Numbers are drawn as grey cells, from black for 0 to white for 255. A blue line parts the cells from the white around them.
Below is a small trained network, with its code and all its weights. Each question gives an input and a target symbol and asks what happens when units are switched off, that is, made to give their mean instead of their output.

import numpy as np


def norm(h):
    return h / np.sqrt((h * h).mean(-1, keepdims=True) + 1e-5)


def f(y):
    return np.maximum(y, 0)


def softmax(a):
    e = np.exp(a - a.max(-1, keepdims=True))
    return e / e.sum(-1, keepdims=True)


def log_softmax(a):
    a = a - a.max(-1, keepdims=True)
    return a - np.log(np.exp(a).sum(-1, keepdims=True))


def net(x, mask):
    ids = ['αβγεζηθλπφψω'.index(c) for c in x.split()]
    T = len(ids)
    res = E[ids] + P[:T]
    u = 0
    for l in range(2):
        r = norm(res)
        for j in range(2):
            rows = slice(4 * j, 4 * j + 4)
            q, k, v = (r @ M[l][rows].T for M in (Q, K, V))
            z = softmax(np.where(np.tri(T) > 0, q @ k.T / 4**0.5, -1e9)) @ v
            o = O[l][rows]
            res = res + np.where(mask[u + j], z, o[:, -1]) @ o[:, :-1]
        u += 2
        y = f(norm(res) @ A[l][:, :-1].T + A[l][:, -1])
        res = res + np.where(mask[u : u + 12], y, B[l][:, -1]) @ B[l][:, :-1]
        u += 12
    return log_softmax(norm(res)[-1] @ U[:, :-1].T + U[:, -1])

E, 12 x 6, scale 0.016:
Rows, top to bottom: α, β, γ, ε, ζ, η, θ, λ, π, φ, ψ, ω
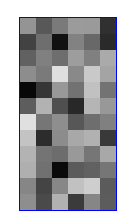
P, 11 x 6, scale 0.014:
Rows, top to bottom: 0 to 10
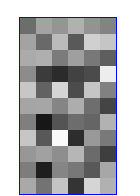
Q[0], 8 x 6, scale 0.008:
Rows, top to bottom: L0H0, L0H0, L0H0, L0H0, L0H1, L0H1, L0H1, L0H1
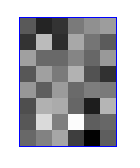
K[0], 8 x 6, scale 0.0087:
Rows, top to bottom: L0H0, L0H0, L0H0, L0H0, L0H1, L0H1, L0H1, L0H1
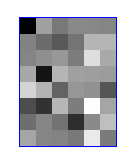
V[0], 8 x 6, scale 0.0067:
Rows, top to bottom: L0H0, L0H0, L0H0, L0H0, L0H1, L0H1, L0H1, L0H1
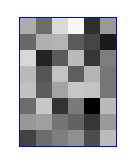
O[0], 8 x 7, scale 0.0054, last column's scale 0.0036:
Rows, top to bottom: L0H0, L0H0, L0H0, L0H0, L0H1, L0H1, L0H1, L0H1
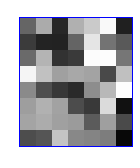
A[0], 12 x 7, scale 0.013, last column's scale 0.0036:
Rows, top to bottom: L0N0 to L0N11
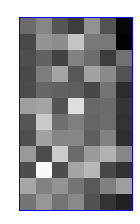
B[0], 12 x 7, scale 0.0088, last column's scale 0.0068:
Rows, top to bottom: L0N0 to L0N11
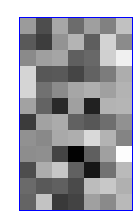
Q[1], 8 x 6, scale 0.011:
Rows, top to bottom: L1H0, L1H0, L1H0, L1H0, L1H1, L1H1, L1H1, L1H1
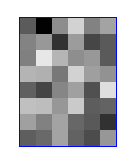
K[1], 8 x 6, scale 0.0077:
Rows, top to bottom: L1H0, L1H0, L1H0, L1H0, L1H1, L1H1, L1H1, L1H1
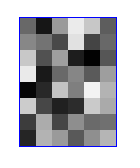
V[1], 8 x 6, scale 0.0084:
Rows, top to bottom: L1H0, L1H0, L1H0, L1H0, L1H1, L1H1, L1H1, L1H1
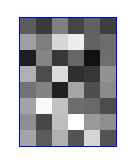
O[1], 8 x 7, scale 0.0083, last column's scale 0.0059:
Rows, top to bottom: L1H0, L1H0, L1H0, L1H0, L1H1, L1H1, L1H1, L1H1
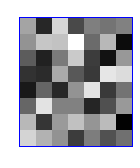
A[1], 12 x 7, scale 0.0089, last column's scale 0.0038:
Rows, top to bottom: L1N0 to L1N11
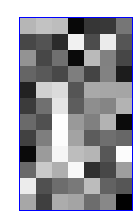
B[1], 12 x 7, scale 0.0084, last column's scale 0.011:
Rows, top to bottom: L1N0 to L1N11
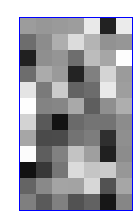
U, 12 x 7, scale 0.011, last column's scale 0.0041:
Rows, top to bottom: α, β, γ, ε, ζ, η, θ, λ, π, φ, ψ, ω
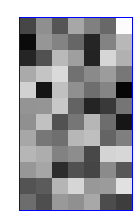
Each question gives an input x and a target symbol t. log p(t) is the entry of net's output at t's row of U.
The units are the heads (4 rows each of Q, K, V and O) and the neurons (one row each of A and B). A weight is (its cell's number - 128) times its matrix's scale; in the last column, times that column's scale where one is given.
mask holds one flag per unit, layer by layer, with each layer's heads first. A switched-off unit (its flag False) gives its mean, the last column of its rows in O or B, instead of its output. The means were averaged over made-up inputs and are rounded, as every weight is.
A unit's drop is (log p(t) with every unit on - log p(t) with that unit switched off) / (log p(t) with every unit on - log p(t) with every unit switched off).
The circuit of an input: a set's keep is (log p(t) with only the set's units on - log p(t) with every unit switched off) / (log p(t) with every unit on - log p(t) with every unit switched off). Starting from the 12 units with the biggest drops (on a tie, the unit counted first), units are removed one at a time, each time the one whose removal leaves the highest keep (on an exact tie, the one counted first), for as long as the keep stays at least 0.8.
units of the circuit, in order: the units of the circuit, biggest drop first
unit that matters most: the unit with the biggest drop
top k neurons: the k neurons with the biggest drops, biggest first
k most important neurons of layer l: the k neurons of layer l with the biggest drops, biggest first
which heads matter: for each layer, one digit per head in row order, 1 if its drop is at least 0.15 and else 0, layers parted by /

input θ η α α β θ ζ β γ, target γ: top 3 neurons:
(L0N5, L0N1, L1N9)
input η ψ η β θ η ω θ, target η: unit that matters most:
L1H1
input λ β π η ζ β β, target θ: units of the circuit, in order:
(L1H0, L0N8, L0H0)
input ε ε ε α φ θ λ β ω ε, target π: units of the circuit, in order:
(L1H0, L1H1)
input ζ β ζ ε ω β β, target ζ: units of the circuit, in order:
(L1H1, L0N8, L0H0)
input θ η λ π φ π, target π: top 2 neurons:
(L0N5, L0N8)
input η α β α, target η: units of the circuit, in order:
(L0H0, L1H1)
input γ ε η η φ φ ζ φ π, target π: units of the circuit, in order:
(L0N5, L0H1)
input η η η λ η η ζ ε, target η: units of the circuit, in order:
(L1H1, L0H0)
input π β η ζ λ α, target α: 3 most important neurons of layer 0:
(L0N5, L0N11, L0N8)
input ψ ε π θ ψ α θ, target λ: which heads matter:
11 / 11
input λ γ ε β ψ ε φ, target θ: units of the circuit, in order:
(L1H0, L0H1, L0H0, L0N8)
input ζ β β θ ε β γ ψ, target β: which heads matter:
00 / 01
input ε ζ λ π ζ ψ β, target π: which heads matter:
10 / 10
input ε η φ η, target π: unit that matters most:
L0H0
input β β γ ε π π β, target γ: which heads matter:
01 / 00
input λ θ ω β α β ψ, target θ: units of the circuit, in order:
(L1H0, L0H0)
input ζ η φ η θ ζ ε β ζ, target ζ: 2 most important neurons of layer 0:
(L0N1, L0N8)
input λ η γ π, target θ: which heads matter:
11 / 10
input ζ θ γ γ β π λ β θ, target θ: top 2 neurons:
(L0N8, L0N2)
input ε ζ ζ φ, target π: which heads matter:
10 / 10
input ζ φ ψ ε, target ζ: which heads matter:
11 / 11
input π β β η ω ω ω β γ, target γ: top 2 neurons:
(L0N5, L1N9)
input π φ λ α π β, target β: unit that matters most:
L0N9
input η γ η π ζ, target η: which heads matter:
00 / 01
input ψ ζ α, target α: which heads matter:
10 / 10
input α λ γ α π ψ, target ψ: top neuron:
(L0N9)
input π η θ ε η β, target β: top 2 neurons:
(L0N9, L0N5)
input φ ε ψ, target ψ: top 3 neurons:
(L0N5, L1N9, L0N8)
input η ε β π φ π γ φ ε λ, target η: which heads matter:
11 / 01
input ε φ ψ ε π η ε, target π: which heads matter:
11 / 10
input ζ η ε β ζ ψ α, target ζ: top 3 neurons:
(L0N2, L0N8, L0N5)
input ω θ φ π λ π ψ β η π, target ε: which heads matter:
11 / 11
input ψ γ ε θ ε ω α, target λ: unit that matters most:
L0H1
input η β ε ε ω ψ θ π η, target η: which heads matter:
00 / 00
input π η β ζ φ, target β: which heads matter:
00 / 01
